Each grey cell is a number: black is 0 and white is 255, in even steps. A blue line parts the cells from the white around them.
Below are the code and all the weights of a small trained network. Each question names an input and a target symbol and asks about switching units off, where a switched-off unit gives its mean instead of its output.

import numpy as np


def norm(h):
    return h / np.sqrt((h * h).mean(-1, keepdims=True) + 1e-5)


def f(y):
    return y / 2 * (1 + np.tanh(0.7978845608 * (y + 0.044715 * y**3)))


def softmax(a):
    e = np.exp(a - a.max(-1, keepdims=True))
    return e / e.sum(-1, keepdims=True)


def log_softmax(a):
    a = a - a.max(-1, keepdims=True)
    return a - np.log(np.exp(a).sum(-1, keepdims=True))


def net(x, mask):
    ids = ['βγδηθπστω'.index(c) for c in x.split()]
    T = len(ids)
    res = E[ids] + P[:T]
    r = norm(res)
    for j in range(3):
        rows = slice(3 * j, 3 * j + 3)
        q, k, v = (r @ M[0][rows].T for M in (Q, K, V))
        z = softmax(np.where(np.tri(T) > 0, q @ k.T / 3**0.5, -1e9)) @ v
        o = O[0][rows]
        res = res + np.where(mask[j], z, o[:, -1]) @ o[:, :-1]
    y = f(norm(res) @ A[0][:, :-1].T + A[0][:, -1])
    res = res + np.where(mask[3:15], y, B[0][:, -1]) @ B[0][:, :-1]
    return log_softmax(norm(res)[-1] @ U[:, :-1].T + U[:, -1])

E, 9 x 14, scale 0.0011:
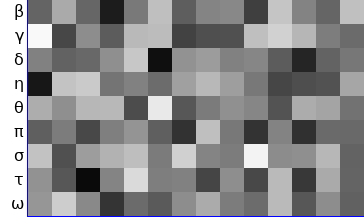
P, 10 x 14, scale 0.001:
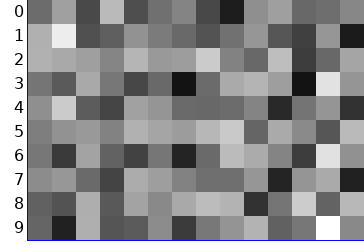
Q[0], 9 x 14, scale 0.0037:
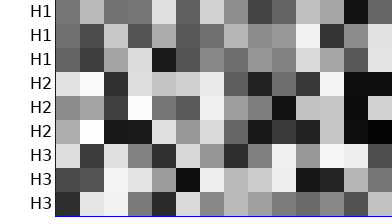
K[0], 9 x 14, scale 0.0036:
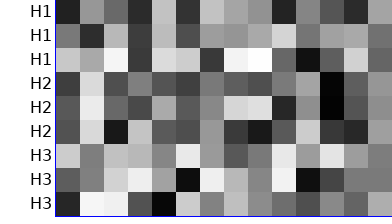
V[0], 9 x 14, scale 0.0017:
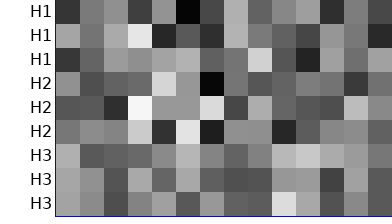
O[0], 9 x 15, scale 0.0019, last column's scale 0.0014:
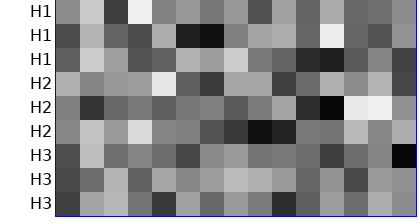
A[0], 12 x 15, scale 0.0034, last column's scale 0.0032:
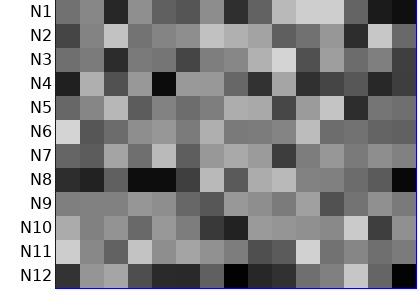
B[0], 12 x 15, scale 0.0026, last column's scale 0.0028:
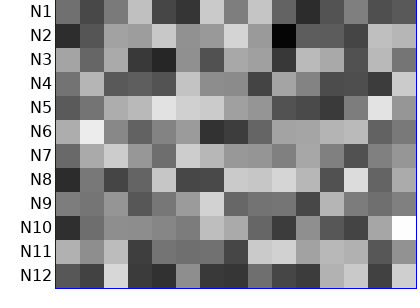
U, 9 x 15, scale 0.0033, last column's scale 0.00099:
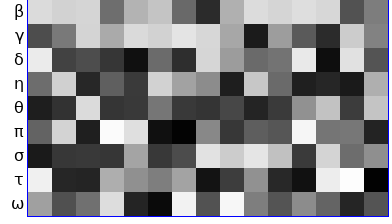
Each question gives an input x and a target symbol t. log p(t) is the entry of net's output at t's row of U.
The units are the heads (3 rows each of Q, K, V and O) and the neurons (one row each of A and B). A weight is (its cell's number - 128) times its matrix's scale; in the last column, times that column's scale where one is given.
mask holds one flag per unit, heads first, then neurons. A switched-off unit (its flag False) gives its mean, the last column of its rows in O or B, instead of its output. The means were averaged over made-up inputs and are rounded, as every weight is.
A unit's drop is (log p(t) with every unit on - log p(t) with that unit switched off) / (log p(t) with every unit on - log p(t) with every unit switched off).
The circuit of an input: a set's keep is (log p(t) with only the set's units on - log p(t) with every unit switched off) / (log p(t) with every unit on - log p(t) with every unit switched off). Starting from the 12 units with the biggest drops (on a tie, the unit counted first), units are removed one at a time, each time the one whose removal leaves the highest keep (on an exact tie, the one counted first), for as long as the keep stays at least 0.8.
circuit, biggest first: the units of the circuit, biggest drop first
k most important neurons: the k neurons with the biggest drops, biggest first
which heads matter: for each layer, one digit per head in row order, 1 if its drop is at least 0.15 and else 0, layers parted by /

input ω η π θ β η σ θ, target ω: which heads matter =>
100
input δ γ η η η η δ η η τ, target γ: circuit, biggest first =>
H2, H3, N7
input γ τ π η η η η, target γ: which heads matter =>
010
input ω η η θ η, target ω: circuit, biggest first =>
H1, N1
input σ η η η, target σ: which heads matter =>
010
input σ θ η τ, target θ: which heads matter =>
011
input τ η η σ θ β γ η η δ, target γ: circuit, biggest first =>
H2, N7
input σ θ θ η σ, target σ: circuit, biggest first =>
H2, N8
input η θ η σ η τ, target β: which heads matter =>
000
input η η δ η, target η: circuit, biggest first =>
H1, N4
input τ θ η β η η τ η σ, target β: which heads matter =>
001
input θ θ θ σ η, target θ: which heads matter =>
010
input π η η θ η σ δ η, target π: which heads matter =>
110
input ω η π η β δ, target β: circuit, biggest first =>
H3, N6
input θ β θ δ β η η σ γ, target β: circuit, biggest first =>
N11, N6
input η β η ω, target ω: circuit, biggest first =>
N1, H1, H2
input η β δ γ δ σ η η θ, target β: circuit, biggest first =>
H3, N11
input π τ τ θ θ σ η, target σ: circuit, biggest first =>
N8, H2
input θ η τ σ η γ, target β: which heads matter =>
100
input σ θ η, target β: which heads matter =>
001
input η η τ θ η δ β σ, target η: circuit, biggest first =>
H3, N4, H1
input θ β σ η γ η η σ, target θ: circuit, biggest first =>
H2, N12, H3
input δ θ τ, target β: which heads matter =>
100
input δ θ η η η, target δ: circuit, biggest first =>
H2, N3, H1
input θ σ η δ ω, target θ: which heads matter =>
010
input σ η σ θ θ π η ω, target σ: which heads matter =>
010
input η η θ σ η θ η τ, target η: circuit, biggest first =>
H1, H3, N4
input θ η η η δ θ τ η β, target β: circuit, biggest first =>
H3, N11, H1
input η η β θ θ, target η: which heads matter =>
000
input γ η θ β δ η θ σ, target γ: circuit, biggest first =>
H3, H2, N5
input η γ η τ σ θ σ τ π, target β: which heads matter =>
001
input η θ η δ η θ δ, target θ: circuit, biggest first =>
H2, N12
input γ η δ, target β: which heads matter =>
100
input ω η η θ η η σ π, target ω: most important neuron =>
N1
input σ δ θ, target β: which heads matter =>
000
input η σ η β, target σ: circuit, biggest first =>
H2, N8
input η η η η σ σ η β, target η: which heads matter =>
100
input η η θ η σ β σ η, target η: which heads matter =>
100
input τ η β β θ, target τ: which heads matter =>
010
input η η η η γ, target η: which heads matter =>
001
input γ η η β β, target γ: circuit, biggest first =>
H2, N5
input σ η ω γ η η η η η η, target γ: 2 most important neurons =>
N10, N12
